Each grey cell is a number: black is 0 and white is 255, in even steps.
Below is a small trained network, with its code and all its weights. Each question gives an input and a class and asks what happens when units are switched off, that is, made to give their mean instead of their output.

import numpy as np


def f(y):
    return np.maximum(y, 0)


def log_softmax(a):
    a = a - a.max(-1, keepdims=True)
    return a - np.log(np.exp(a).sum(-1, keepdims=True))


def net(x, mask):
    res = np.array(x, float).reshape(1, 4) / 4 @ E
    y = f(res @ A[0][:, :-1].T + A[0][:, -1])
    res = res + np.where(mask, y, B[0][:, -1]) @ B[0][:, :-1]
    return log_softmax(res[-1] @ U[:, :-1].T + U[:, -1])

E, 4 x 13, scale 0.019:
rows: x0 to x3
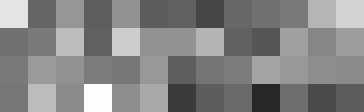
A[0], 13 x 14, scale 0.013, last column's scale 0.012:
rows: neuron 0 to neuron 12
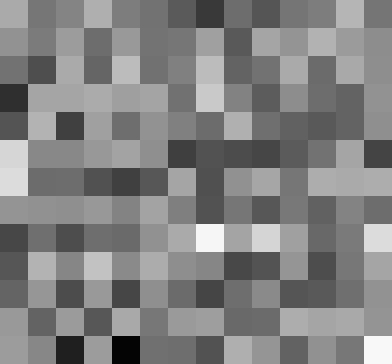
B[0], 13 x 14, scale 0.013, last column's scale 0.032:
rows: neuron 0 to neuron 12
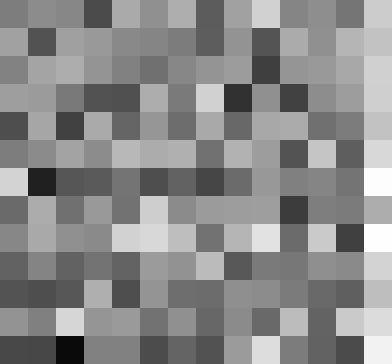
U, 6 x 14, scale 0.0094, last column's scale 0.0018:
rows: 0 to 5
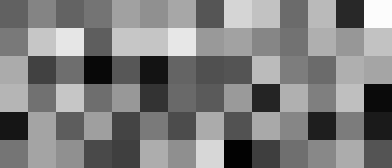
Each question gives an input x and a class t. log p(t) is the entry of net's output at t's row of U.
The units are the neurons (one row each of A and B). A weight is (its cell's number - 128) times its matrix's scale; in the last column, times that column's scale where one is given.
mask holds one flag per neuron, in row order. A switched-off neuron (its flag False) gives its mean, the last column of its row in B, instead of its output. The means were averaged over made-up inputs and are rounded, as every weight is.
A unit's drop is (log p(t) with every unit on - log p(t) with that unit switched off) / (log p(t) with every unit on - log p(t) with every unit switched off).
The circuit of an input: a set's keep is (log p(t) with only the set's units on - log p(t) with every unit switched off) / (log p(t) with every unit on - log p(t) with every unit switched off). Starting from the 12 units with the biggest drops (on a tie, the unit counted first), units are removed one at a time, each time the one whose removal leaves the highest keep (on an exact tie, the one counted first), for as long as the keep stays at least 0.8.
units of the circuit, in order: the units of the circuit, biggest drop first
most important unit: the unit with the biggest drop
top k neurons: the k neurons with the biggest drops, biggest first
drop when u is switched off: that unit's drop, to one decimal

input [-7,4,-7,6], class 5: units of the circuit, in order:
(neuron 3)
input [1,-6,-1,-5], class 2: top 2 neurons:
(neuron 6; neuron 5)
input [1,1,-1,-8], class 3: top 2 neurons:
(neuron 6; neuron 12)
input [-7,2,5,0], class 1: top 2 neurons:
(neuron 8; neuron 12)
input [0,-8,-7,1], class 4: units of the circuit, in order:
(neuron 8; neuron 4)
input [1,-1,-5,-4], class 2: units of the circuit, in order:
(neuron 5; neuron 6)
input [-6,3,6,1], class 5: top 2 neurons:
(neuron 3; neuron 5)
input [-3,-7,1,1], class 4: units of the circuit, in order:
(neuron 4; neuron 5)
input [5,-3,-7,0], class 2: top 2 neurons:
(neuron 8; neuron 6)
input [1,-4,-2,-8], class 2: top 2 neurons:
(neuron 6; neuron 5)
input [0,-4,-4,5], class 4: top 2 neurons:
(neuron 8; neuron 4)
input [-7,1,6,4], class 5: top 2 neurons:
(neuron 3; neuron 12)
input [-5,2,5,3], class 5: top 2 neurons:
(neuron 3; neuron 12)
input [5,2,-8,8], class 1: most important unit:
neuron 12
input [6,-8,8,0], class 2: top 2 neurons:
(neuron 6; neuron 8)
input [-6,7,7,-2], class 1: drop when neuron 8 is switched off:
0.1
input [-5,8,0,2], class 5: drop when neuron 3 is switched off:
0.3
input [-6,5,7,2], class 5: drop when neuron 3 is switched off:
0.2
